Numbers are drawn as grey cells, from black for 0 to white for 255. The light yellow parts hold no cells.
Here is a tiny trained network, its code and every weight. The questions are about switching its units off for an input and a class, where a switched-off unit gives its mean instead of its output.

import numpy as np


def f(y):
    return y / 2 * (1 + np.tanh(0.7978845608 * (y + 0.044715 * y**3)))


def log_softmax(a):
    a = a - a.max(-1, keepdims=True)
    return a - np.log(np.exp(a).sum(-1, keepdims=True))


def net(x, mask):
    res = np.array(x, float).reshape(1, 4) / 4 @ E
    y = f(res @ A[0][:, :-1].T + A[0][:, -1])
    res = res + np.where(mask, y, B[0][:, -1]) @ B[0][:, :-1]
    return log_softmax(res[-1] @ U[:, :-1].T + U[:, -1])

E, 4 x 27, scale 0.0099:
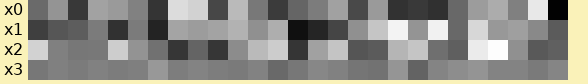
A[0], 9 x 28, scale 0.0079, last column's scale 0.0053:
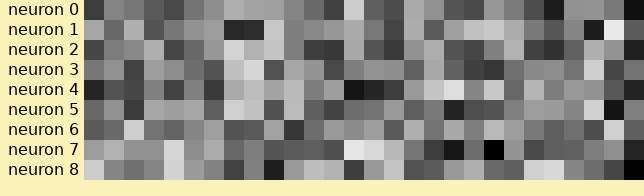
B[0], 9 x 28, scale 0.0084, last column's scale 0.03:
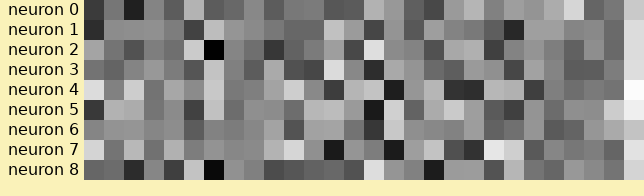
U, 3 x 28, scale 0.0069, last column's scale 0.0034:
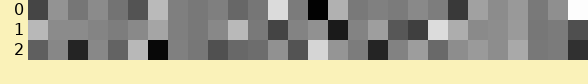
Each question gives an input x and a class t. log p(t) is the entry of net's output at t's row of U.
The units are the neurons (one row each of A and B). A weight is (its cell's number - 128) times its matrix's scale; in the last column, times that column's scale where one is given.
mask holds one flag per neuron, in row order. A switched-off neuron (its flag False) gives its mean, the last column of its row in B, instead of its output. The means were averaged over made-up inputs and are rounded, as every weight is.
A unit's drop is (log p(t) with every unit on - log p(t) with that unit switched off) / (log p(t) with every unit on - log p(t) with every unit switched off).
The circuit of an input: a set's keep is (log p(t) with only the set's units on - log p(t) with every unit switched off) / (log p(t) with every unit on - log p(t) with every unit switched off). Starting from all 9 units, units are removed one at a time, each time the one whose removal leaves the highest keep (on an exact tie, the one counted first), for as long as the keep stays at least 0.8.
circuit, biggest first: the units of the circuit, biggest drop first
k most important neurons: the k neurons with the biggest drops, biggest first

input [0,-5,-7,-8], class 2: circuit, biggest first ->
(neuron 2)
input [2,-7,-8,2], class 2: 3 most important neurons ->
(neuron 2; neuron 0; neuron 4)
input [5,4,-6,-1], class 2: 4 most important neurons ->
(neuron 2; neuron 0; neuron 1; neuron 7)
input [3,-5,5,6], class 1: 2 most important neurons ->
(neuron 7; neuron 2)
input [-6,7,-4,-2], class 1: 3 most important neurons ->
(neuron 4; neuron 5; neuron 3)
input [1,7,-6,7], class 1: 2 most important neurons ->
(neuron 4; neuron 8)
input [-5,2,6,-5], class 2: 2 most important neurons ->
(neuron 8; neuron 5)
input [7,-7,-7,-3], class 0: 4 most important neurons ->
(neuron 5; neuron 3; neuron 4; neuron 8)
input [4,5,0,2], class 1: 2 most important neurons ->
(neuron 4; neuron 1)
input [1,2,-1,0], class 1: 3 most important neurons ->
(neuron 1; neuron 5; neuron 8)
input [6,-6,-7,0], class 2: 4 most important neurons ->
(neuron 2; neuron 0; neuron 4; neuron 1)
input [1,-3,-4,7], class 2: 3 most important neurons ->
(neuron 4; neuron 2; neuron 0)
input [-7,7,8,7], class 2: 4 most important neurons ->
(neuron 8; neuron 5; neuron 7; neuron 3)
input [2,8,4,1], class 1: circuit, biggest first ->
(neuron 4)
